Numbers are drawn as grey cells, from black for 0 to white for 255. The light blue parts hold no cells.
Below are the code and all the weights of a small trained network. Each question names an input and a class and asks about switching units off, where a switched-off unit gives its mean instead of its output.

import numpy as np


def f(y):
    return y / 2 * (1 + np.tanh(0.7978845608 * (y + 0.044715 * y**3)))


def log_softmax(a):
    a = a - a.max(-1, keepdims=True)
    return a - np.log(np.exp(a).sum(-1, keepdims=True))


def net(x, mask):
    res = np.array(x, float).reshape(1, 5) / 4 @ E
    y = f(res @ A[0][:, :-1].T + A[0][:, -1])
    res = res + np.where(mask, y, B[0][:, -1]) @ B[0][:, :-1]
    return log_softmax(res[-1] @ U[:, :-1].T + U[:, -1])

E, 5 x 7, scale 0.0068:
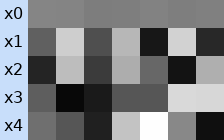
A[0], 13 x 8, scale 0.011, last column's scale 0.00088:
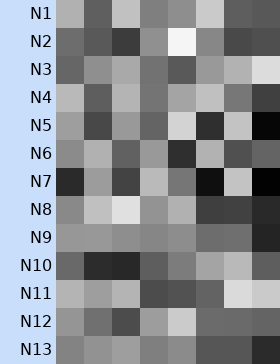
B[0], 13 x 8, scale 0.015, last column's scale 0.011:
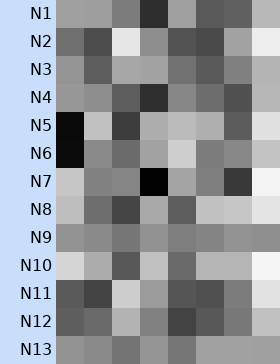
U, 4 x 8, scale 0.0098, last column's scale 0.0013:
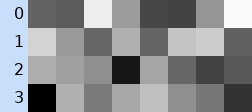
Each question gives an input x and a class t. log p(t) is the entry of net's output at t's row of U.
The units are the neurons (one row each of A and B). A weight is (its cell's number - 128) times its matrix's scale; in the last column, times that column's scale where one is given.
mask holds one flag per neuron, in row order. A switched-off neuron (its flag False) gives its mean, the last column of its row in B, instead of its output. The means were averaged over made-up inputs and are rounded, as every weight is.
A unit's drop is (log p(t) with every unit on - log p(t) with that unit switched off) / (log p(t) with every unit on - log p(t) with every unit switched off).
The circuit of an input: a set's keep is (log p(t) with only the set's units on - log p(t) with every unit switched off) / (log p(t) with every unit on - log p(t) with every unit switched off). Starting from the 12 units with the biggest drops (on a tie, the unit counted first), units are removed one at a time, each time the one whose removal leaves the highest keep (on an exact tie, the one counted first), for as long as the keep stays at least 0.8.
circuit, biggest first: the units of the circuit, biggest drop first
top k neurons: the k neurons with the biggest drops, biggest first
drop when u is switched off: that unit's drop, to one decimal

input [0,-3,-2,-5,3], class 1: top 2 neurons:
(N8 N11)
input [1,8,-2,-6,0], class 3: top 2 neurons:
(N6 N10)
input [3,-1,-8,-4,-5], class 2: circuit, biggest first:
(N1)
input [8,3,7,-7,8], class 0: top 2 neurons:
(N2 N12)
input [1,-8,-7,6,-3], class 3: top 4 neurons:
(N5 N7 N8 N11)
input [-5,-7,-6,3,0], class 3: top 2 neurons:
(N5 N7)
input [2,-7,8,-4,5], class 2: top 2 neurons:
(N7 N6)
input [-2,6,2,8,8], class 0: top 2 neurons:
(N2 N8)
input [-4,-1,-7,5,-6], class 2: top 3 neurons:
(N4 N1 N2)
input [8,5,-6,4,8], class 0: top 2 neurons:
(N2 N7)
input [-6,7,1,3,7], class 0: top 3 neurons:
(N2 N5 N12)
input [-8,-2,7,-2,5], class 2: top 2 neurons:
(N7 N11)
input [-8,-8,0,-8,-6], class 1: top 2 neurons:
(N8 N6)
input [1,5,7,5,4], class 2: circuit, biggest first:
(N7)
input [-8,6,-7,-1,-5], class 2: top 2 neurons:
(N1 N5)
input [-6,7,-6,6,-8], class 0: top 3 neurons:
(N5 N3 N11)
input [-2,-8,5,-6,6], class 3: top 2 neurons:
(N5 N10)
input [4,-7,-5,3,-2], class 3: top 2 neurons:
(N5 N7)
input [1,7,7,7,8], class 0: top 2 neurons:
(N2 N5)
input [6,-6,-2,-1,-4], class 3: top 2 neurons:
(N5 N2)
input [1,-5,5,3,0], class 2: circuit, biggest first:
(N7)
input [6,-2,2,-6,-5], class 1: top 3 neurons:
(N8 N2 N12)
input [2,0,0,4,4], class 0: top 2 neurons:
(N2 N8)
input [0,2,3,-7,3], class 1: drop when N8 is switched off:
0.4
